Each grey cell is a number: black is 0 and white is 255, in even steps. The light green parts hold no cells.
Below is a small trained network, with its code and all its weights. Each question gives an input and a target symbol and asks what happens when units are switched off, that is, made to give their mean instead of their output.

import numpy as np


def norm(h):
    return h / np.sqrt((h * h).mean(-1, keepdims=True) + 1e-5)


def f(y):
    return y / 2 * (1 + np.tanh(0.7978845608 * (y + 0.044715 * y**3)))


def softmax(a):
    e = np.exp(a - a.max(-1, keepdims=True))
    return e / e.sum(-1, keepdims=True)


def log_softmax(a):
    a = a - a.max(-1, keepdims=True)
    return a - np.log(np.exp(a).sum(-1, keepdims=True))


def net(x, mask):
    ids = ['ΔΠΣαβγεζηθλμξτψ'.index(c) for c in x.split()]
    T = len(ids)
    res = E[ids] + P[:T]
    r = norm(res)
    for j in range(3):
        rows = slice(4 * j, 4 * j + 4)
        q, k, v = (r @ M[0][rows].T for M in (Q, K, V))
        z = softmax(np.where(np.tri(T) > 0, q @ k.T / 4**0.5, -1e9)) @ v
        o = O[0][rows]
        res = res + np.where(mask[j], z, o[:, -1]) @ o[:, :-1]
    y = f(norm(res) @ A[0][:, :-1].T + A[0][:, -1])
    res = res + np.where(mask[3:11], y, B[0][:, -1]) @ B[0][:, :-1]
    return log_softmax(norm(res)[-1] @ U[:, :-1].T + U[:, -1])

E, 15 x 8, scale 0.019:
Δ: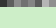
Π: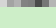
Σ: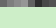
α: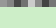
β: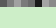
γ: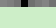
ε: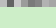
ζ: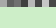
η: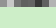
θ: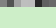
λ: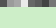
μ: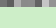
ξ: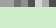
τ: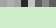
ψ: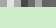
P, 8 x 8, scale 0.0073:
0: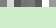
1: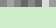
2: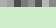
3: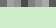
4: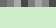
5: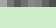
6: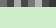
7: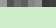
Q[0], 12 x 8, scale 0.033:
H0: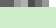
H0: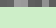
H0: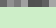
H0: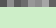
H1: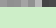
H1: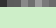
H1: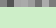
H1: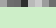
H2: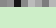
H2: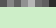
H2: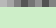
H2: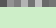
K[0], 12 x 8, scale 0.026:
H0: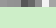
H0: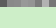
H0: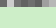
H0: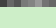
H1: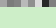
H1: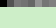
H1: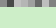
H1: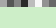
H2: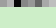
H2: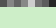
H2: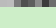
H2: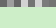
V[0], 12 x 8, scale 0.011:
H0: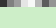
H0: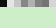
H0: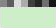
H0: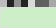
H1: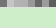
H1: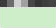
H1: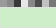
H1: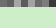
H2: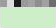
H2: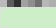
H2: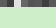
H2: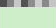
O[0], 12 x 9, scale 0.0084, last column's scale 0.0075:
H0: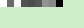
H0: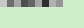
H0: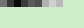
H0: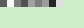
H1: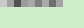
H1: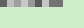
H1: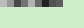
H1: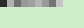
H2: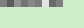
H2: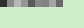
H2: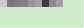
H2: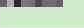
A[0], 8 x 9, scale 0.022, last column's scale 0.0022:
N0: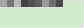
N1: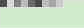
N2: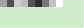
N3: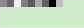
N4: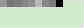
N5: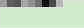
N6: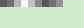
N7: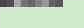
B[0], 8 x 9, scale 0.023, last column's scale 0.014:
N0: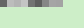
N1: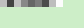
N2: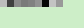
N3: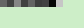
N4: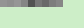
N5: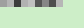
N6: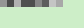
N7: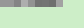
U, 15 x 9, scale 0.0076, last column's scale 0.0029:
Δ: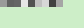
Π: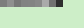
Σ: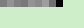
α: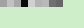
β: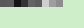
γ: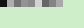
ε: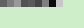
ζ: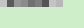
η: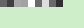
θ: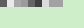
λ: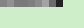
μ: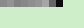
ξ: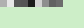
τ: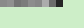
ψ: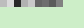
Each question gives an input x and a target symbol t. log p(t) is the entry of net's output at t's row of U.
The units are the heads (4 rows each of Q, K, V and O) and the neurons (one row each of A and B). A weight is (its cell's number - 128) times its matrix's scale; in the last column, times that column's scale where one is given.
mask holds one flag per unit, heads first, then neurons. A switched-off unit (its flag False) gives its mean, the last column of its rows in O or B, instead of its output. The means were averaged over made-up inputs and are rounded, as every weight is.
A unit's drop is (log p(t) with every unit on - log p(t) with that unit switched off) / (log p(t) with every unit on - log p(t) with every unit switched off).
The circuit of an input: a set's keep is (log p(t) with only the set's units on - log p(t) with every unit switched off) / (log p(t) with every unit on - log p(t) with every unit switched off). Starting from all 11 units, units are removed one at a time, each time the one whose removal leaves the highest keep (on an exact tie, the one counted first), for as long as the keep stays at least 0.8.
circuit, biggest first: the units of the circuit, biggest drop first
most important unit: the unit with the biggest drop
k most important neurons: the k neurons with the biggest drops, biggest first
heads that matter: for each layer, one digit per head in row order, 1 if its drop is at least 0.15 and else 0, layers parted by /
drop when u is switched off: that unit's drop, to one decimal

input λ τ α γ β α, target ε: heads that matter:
100
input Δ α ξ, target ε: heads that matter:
100
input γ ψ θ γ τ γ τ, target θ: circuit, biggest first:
(H0 N0)
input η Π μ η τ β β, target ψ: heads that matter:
001
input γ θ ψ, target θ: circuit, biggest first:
(N0 H0)
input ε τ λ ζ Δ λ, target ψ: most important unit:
N5
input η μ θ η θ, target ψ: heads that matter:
011
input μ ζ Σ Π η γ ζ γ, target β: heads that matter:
100
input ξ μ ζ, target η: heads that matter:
111
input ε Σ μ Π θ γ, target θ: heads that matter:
100
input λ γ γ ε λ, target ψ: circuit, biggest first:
(H2 N5)
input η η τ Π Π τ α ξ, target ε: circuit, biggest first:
(N3 H0)
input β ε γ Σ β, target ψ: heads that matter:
000
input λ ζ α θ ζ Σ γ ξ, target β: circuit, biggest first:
(H0)
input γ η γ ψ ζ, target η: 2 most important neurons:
(N3 N1)
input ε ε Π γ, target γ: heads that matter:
110
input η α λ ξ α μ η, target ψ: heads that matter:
000
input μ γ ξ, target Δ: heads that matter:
111
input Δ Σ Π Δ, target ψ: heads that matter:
101
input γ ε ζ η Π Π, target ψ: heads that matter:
010
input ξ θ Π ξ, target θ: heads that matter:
100
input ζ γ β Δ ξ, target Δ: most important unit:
H0
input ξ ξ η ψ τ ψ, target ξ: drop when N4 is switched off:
0.4
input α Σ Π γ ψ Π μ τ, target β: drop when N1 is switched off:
0.1
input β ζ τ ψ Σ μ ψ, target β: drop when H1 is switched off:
0.1
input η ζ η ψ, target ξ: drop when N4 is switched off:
0.3
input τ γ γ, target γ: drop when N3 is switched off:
0.2
